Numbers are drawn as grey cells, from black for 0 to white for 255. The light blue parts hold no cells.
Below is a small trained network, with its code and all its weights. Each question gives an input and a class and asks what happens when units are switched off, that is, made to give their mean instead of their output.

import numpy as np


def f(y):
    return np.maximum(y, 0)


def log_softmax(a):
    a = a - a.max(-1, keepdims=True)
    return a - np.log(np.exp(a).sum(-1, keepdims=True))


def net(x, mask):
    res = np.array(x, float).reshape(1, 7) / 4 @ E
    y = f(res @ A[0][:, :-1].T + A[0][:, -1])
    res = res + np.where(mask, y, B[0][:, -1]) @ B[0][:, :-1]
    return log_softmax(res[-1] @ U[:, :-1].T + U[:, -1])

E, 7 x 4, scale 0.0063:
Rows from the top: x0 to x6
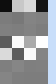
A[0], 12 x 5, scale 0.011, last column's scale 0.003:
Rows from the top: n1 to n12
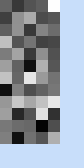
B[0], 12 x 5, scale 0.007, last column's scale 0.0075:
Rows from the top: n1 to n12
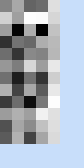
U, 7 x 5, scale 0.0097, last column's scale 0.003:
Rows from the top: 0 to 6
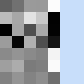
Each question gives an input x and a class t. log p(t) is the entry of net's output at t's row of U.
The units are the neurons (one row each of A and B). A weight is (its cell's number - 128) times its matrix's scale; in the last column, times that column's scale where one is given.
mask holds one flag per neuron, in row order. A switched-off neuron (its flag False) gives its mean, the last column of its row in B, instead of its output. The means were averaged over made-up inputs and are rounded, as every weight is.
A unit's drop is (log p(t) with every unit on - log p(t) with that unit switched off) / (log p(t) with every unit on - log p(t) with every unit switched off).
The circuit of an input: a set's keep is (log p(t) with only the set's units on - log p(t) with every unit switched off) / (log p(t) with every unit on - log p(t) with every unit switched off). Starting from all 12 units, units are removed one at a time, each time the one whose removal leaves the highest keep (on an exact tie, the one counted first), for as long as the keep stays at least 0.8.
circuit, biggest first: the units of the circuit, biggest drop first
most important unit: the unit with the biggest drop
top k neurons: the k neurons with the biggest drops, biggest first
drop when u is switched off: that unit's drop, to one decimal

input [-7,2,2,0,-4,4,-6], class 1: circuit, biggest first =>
(n10; n6)
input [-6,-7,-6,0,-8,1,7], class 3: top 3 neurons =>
(n3; n5; n2)
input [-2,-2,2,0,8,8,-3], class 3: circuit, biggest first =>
(n7)
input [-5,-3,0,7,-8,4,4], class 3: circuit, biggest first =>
(n3; n5)
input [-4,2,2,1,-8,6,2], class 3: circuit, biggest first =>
(n3; n5)
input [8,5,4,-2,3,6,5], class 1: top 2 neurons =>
(n2; n9)
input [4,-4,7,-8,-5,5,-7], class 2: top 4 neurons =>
(n11; n12; n4; n6)
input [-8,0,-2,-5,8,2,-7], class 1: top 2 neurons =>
(n10; n9)
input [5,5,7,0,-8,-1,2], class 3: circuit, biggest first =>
(n8; n3)
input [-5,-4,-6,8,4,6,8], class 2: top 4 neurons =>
(n9; n2; n8; n3)
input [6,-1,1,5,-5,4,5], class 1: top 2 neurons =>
(n2; n7)
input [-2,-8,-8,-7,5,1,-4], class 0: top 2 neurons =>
(n9; n7)
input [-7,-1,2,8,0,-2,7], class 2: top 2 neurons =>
(n9; n2)
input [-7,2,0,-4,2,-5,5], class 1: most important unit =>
n10
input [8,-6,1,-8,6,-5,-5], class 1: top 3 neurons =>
(n2; n9; n11)
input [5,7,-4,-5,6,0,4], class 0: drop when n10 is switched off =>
0.1
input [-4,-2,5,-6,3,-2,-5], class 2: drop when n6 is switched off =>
0.0
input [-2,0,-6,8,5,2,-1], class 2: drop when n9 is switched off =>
0.5
